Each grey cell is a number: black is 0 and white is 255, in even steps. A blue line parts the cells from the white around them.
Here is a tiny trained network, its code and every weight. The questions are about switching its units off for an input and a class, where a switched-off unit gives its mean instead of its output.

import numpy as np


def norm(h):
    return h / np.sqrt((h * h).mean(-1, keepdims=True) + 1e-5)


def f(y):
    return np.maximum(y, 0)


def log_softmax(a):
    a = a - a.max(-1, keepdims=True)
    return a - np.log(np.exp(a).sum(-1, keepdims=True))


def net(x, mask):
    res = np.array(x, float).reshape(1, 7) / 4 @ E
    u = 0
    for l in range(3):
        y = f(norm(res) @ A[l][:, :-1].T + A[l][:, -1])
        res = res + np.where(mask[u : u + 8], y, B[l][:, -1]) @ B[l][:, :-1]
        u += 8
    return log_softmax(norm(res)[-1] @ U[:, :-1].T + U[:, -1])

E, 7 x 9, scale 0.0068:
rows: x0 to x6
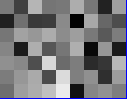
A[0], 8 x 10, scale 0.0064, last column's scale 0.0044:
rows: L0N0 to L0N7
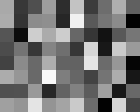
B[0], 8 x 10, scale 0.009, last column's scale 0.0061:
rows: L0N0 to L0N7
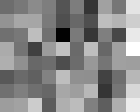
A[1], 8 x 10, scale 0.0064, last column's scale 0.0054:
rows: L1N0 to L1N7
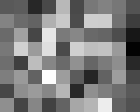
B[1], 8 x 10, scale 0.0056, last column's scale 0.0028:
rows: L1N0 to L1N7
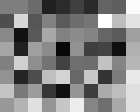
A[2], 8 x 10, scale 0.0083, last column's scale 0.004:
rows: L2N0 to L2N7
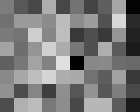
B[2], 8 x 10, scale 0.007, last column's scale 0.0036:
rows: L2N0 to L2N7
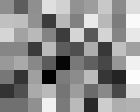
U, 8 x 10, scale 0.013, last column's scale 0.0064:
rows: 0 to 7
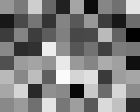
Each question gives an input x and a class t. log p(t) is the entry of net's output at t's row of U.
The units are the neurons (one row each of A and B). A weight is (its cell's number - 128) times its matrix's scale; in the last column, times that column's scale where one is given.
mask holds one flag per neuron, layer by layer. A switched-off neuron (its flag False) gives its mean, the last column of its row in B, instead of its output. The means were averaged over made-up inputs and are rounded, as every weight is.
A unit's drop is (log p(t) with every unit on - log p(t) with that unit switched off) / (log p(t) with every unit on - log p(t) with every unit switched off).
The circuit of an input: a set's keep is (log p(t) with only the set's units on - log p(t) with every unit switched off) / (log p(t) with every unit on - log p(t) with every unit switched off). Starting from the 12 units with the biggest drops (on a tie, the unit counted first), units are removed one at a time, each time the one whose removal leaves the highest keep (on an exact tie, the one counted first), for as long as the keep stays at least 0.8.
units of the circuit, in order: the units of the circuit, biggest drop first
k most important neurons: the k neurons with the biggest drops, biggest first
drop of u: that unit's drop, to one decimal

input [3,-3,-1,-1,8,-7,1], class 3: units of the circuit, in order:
L1N5
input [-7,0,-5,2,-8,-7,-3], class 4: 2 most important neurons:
L1N7, L0N2
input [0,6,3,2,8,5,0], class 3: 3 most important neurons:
L0N3, L1N5, L2N0
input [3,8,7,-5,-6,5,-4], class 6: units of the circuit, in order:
L0N3, L0N7, L2N5
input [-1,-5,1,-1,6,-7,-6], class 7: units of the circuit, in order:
L2N0, L0N2
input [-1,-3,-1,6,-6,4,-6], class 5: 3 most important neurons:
L0N6, L0N2, L1N7
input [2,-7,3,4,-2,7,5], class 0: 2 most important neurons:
L0N2, L0N3
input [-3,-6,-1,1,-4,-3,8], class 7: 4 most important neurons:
L1N1, L2N7, L0N2, L2N3
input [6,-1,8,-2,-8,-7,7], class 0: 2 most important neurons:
L0N3, L1N3
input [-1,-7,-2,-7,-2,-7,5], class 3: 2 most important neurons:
L1N3, L0N3
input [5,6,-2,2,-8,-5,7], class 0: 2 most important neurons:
L2N7, L2N4
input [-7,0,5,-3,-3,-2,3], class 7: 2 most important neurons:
L2N7, L0N3
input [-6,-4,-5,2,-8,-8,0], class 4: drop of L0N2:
0.4
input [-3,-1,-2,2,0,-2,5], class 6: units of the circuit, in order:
L2N3
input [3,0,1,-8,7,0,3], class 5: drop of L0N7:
0.3
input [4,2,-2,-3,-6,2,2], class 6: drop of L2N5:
0.0
